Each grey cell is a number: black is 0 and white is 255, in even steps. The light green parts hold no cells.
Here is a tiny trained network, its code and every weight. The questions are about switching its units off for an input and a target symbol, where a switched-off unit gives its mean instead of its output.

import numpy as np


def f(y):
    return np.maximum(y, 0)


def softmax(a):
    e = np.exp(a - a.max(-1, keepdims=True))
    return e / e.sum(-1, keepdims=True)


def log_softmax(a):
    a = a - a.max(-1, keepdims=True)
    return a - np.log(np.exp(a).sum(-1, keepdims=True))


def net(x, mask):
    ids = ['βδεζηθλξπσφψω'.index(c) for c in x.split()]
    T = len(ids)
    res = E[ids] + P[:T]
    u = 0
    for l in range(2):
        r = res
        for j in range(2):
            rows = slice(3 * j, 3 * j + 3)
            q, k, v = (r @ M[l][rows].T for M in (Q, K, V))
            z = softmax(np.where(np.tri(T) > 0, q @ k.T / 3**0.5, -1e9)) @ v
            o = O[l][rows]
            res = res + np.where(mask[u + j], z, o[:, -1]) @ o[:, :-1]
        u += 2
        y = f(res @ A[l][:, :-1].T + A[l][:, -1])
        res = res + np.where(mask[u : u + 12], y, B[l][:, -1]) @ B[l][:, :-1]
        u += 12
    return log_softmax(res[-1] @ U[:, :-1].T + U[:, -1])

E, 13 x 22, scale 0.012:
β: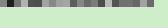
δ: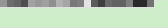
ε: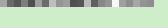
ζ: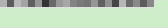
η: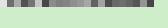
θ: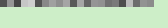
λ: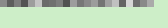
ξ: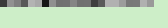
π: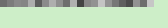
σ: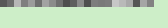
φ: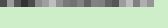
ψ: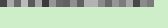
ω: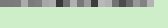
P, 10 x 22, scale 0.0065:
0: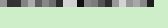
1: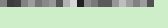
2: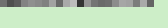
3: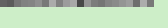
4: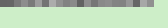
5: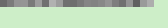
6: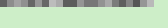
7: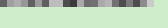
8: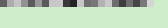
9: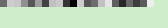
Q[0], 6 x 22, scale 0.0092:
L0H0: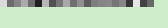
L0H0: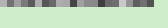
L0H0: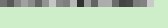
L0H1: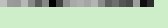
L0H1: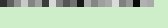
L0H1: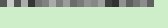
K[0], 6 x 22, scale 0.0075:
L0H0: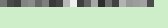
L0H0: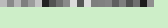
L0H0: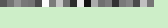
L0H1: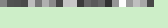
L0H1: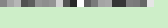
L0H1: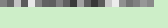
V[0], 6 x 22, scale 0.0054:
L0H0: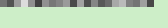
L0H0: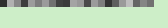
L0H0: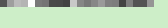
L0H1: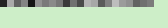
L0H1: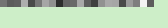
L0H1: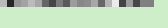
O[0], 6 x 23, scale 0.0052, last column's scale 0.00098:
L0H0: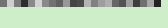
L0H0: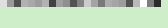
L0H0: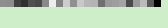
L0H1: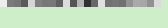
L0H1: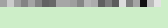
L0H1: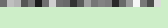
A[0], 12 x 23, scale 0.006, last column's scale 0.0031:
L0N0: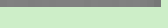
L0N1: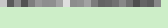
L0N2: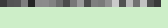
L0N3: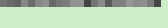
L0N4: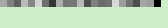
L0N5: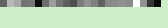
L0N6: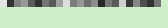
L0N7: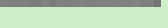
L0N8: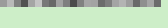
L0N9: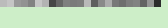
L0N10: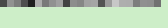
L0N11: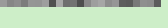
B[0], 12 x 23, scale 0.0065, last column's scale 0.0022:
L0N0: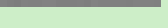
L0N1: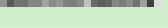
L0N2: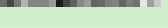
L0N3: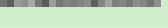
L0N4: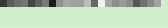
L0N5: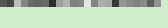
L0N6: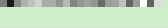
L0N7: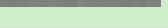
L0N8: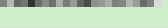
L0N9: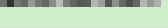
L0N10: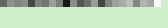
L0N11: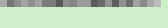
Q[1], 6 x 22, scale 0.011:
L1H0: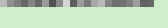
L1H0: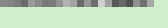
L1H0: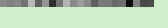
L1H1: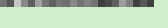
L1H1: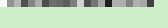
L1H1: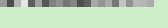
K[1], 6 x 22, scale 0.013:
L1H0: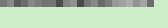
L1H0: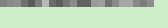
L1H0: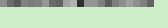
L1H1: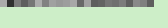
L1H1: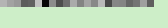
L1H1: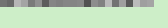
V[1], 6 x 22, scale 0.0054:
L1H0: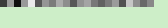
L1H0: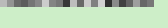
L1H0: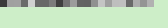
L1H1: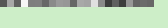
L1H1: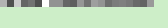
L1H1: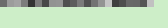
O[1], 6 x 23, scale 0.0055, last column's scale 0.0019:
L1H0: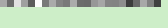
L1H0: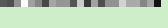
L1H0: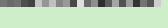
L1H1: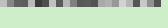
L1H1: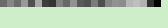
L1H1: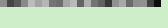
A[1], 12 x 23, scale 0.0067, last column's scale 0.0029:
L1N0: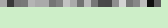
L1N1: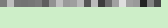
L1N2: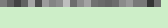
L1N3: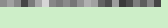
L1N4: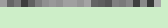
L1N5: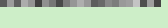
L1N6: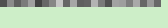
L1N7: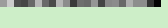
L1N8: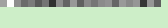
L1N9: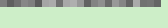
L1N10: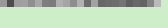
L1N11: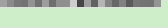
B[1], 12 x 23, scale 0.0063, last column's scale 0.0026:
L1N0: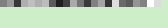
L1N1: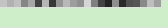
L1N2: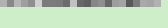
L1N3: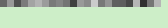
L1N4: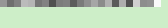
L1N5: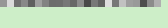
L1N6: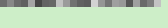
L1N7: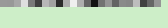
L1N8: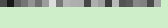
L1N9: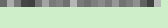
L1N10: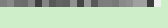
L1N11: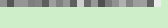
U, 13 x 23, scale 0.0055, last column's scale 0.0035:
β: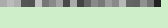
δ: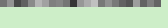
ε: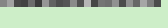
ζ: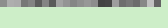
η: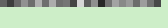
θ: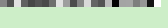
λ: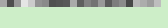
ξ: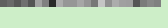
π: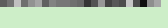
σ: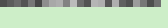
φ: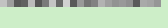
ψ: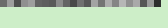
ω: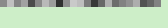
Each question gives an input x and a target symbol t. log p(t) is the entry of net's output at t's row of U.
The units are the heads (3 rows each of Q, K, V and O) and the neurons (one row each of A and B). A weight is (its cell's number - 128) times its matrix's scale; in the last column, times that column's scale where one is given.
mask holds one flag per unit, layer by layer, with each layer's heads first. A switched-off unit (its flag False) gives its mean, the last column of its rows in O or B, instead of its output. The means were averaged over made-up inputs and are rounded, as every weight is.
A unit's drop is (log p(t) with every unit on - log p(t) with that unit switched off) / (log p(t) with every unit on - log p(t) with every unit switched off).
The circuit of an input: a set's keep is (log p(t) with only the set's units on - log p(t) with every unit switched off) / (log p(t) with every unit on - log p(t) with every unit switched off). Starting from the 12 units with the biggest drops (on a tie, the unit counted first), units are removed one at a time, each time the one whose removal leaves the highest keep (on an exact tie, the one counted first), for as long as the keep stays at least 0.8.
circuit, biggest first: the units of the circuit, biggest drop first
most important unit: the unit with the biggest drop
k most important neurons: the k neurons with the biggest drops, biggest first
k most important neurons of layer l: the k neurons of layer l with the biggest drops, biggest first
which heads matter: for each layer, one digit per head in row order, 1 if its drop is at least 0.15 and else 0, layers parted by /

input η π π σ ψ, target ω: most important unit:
L1N7
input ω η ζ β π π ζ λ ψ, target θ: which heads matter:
11 / 00
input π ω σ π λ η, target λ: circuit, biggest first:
(L1N0, L1N4, L0N1)
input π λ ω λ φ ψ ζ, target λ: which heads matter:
00 / 00
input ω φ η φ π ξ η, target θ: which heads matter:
00 / 01
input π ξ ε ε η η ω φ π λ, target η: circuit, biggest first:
(L1H0, L0H0, L0N10)
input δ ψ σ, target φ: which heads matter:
01 / 01
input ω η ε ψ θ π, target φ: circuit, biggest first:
(L1H1, L0H0)
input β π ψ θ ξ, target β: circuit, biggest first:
(L1H0, L0N10, L0H1)
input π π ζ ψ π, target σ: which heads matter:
10 / 00
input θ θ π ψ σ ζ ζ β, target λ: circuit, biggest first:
(L1H1, L1N0, L1N2)
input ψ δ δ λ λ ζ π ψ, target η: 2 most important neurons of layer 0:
(L0N2, L0N10)
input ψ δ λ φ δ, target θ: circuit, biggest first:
(L1H1, L0N1, L1N0)
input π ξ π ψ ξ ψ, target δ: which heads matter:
00 / 11
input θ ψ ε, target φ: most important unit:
L0H1
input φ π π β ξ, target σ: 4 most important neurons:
(L1N8, L0N10, L0N8, L1N6)
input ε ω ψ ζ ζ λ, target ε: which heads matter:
01 / 10
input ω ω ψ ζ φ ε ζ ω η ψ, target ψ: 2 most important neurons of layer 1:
(L1N5, L1N6)
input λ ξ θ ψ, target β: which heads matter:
00 / 10
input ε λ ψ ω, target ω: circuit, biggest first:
(L0H0, L1N5, L1N9, L0H1)
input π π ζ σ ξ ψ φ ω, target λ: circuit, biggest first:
(L0H0)
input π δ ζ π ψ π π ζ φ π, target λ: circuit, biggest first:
(L0H0, L1H1)
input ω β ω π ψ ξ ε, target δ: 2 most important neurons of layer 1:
(L1N3, L1N4)
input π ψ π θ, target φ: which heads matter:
10 / 01
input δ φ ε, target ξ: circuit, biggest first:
(L0H1, L0N4, L0H0)
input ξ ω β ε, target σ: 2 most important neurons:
(L1N8, L0N10)
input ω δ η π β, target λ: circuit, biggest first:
(L1N0, L0N6)
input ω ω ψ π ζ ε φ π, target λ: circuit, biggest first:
(L0H0)
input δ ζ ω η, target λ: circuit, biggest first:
(L1N0, L1N4)
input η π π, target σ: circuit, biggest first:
(L0H0, L1N6, L1N9)
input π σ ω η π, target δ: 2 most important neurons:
(L1N3, L0N10)
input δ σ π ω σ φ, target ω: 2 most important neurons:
(L1N7, L0N8)
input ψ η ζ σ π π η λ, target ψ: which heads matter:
00 / 10
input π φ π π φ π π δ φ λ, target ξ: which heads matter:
01 / 00
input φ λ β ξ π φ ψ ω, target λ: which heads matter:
10 / 01
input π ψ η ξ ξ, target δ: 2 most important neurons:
(L1N3, L0N1)
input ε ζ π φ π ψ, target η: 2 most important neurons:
(L0N2, L0N10)
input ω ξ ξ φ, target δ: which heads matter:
00 / 11
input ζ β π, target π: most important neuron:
(L0N6)
